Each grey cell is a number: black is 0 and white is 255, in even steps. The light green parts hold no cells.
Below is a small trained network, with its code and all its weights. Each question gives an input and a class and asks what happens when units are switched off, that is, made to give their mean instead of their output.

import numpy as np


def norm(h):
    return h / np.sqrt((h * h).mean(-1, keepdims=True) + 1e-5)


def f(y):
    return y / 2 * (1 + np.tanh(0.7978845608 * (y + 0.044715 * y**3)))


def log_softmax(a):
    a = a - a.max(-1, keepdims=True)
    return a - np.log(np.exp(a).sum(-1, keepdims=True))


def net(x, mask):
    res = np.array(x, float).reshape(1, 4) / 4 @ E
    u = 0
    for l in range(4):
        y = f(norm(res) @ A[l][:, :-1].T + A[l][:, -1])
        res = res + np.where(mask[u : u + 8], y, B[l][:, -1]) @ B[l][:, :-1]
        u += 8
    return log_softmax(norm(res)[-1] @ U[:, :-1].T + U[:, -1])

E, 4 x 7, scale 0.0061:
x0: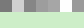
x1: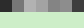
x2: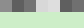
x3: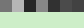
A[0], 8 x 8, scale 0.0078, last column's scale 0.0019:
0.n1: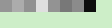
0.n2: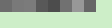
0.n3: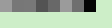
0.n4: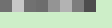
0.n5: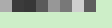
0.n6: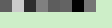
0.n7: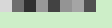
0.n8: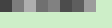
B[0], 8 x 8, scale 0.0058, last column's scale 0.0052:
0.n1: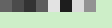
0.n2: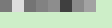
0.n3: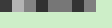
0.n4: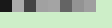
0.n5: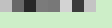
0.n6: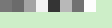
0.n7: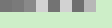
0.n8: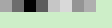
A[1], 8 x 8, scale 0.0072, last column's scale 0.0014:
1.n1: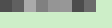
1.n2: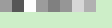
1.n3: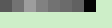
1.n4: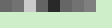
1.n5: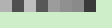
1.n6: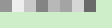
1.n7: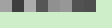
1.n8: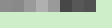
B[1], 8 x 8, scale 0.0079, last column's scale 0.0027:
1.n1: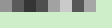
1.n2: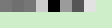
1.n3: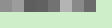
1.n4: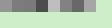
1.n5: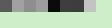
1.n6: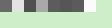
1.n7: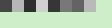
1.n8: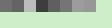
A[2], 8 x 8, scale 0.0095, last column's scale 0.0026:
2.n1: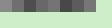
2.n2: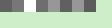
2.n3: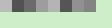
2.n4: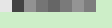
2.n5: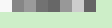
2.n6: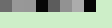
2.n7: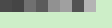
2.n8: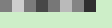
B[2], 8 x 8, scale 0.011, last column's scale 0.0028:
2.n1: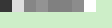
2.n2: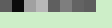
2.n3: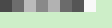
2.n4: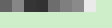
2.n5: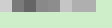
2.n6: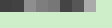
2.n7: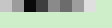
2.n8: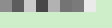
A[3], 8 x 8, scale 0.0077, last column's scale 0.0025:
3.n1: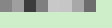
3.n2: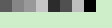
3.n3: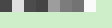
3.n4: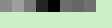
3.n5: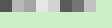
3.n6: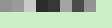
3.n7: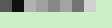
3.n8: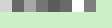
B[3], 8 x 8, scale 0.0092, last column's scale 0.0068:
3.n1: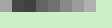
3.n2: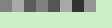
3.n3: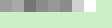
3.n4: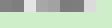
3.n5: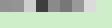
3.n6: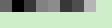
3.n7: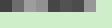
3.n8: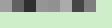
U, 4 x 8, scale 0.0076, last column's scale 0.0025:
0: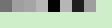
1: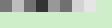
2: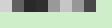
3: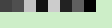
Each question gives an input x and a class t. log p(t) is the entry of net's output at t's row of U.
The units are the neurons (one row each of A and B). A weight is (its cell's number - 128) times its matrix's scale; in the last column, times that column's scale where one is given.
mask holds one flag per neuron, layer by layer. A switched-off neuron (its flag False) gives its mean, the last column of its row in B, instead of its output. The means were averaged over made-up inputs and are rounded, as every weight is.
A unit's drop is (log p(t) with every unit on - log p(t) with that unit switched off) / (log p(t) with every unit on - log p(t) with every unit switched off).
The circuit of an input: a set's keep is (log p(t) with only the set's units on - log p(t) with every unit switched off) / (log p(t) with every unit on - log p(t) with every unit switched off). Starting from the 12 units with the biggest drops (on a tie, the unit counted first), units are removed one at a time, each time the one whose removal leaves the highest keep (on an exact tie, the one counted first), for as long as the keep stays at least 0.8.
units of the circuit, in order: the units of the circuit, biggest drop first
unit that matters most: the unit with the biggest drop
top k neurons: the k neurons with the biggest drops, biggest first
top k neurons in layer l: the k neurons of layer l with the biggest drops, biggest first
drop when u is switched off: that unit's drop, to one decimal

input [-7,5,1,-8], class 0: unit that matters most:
1.n2
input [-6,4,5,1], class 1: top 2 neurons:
[2.n7 2.n1]
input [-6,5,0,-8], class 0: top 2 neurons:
[1.n2 1.n5]
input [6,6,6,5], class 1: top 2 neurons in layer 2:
[2.n5 2.n4]
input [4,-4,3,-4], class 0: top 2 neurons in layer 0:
[0.n8 0.n2]
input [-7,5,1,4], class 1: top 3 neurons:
[2.n1 0.n7 0.n5]
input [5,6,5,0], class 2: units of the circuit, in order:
[1.n1 3.n1]
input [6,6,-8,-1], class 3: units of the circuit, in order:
[2.n8 3.n6]
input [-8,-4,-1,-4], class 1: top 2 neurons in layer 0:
[0.n6 0.n5]
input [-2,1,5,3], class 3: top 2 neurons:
[2.n3 1.n2]
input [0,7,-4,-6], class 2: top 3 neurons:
[1.n1 2.n7 0.n8]
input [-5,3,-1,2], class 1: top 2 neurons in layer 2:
[2.n1 2.n5]
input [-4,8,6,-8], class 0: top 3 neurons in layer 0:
[0.n5 0.n4 0.n3]
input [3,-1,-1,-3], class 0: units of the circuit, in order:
[1.n2]
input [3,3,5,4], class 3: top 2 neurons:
[0.n1 1.n2]
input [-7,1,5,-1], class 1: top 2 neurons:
[2.n1 3.n3]
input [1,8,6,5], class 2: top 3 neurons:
[2.n7 1.n1 1.n2]
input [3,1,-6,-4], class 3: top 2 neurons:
[2.n8 3.n6]
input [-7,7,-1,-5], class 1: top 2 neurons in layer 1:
[1.n5 1.n7]
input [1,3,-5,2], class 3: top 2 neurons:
[2.n8 0.n2]
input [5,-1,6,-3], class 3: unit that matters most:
0.n1
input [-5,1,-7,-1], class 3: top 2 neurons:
[2.n6 0.n2]
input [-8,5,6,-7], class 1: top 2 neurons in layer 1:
[1.n1 1.n7]
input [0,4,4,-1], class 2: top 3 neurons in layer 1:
[1.n1 1.n6 1.n8]
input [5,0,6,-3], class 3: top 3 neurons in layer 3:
[3.n5 3.n3 3.n7]
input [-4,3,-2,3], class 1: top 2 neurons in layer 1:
[1.n2 1.n4]
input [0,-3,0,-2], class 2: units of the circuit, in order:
[0.n5]
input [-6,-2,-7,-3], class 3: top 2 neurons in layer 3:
[3.n4 3.n6]
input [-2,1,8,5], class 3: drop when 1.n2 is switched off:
0.2
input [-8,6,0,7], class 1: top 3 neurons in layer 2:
[2.n7 2.n1 2.n6]
